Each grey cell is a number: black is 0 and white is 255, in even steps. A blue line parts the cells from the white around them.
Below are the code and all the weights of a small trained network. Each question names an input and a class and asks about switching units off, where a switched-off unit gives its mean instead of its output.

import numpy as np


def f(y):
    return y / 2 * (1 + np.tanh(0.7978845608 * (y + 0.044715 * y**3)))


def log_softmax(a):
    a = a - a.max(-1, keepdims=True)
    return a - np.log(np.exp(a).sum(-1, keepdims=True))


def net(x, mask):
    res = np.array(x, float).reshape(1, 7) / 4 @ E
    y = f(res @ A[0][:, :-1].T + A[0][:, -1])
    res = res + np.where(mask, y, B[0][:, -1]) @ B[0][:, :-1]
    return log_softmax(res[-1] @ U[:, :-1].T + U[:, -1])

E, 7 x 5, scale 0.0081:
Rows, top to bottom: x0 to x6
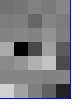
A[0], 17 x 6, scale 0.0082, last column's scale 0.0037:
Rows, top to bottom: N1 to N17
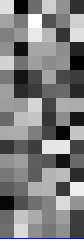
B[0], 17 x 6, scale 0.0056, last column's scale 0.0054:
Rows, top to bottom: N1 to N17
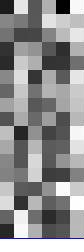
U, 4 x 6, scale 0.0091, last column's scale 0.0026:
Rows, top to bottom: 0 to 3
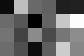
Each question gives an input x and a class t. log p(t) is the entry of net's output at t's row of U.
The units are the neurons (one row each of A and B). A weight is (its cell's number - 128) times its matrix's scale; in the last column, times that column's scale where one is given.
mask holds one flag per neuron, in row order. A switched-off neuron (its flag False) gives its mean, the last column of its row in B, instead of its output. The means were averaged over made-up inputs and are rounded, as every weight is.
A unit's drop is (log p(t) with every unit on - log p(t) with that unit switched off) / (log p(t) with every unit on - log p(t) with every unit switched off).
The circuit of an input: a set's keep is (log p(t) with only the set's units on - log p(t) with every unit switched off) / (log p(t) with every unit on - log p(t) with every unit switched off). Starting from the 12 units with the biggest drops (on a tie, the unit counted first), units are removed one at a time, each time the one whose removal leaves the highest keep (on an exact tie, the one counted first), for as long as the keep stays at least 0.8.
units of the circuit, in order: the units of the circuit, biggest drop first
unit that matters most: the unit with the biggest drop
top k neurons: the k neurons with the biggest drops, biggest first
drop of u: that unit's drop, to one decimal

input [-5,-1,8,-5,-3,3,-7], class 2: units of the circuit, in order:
(N15, N11)
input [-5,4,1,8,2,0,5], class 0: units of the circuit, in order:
(N1)
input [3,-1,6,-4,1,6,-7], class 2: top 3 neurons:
(N15, N11, N1)
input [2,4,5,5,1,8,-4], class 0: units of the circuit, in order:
(N1, N4)
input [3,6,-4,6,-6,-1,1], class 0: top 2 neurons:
(N1, N14)
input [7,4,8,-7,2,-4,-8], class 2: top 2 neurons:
(N15, N1)
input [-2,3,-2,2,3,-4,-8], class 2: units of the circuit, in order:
(N11, N15)
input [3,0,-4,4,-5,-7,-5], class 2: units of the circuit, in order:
(N15, N11)
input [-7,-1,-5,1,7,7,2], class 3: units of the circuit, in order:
(N3, N14)
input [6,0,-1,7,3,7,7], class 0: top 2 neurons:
(N1, N6)
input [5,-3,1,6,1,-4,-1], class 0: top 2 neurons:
(N1, N4)
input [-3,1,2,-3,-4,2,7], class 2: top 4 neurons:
(N10, N12, N1, N6)
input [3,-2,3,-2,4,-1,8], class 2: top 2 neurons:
(N10, N12)
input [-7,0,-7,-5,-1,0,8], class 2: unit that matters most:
N10
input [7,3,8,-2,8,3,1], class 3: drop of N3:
0.1
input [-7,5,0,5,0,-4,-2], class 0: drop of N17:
-0.1
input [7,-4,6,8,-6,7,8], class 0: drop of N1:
0.4
